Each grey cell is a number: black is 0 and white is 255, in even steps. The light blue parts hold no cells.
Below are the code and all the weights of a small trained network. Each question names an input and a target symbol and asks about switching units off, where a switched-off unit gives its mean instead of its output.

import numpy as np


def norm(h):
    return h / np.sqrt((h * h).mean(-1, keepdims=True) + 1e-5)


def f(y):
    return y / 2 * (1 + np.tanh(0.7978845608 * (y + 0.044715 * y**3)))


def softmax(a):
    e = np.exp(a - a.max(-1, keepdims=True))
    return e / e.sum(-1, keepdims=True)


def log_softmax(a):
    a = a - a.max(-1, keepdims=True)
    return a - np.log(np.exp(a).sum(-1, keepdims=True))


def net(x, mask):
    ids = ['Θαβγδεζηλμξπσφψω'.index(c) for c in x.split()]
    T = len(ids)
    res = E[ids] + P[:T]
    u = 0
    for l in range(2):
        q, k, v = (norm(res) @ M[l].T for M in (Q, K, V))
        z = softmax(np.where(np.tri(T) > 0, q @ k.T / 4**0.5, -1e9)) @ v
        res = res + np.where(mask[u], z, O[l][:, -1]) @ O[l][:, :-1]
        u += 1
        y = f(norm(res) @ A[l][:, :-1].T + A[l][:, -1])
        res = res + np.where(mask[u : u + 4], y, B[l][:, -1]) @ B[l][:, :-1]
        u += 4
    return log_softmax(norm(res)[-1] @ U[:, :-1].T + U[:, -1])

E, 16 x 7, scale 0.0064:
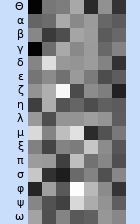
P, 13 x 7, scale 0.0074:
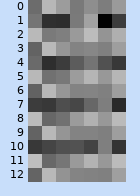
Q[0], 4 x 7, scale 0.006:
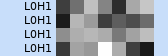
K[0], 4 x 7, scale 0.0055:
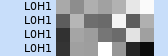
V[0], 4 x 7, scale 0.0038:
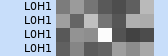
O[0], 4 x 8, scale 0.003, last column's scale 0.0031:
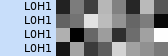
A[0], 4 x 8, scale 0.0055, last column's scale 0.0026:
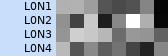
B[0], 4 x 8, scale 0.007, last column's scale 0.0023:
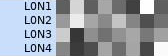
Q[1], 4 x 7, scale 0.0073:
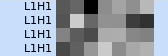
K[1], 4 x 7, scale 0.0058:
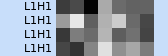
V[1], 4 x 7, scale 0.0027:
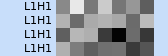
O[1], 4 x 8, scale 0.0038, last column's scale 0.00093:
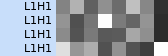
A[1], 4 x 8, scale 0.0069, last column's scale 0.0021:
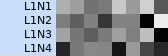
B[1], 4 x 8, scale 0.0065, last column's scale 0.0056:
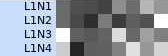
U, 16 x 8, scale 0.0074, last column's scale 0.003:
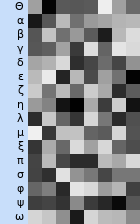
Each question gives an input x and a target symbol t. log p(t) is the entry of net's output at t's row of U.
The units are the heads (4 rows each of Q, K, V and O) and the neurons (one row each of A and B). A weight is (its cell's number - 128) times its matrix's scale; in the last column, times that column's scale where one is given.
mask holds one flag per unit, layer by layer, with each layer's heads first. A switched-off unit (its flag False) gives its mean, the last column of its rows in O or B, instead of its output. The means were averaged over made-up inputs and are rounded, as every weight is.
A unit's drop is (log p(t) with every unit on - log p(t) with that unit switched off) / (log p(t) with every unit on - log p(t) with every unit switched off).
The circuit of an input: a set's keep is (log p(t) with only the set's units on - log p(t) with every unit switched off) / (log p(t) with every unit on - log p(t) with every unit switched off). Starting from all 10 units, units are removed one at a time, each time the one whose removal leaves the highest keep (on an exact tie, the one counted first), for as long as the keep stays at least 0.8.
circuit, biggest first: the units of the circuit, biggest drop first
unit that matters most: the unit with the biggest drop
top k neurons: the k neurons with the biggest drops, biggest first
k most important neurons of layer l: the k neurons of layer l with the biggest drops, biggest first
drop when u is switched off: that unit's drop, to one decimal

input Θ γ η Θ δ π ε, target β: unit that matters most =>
L0N4
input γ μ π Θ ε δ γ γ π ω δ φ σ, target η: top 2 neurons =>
[L1N4, L1N2]
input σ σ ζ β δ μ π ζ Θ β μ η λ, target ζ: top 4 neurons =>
[L0N2, L0N3, L0N4, L1N4]
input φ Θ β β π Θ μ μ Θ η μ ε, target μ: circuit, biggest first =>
[L0H1, L1N2, L1N4]
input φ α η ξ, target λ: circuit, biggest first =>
[L0N2, L1N4]
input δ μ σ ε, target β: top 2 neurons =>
[L1N4, L1N2]
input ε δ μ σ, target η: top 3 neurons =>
[L1N4, L0N4, L1N2]
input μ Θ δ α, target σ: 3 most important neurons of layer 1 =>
[L1N4, L1N2, L1N3]
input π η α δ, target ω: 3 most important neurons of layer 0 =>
[L0N4, L0N1, L0N3]
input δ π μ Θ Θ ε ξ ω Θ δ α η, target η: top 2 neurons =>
[L0N4, L1N4]
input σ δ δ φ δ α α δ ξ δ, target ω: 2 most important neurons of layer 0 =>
[L0N1, L0N4]
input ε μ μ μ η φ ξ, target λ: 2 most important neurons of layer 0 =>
[L0N2, L0N4]
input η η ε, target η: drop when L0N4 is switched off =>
0.2
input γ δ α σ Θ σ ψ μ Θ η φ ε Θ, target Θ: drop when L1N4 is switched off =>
1.1
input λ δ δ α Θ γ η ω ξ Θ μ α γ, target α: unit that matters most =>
L0N4
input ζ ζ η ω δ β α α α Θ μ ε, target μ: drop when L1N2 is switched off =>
0.6
